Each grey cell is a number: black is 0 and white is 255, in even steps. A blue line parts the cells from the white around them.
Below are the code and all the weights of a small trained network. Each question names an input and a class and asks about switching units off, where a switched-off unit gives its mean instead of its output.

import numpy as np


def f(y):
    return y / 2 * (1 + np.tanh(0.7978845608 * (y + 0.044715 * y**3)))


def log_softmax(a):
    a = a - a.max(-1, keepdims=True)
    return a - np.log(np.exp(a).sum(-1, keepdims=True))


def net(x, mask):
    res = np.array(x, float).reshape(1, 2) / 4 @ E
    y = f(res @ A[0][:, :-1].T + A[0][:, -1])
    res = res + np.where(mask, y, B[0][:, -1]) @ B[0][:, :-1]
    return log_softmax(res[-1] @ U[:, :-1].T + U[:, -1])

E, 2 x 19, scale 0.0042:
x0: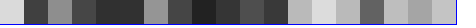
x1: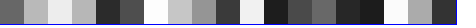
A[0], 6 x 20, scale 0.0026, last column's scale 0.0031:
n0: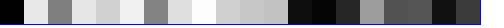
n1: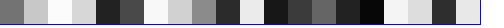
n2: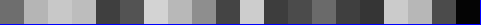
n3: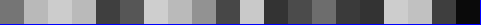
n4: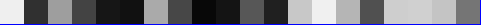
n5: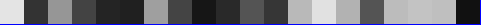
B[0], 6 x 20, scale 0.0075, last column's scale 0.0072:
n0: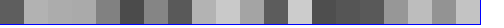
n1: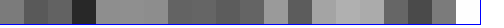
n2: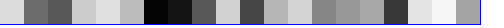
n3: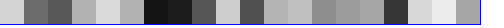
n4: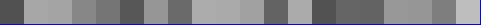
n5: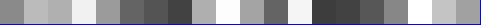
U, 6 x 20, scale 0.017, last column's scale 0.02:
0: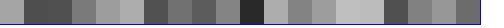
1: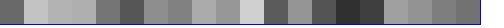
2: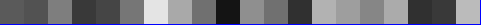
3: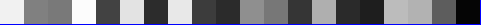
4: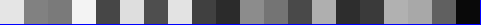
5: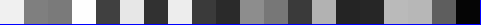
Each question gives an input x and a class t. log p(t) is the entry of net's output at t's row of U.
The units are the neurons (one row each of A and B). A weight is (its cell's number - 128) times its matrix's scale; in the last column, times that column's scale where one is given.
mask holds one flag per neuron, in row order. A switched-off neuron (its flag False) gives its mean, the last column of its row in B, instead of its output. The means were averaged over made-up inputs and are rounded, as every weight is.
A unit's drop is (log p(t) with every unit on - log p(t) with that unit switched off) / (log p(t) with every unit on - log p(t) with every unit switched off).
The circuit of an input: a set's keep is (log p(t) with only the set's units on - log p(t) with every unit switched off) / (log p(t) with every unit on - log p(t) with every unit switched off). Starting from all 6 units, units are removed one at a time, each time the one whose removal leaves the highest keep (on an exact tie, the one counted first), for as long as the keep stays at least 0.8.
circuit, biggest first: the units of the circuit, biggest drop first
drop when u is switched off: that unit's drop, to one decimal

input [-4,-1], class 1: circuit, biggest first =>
(n1)
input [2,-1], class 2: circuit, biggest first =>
(n2; n3)
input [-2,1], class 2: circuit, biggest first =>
(n5; n2)
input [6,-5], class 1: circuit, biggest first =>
(n1; n4; n5)
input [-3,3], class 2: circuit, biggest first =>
(n5; n1)
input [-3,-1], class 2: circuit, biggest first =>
(n5; n2)
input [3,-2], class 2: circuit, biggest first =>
(n2; n3)
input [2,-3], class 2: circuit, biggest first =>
(n2; n3)
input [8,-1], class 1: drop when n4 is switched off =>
0.0
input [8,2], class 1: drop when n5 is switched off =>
0.1
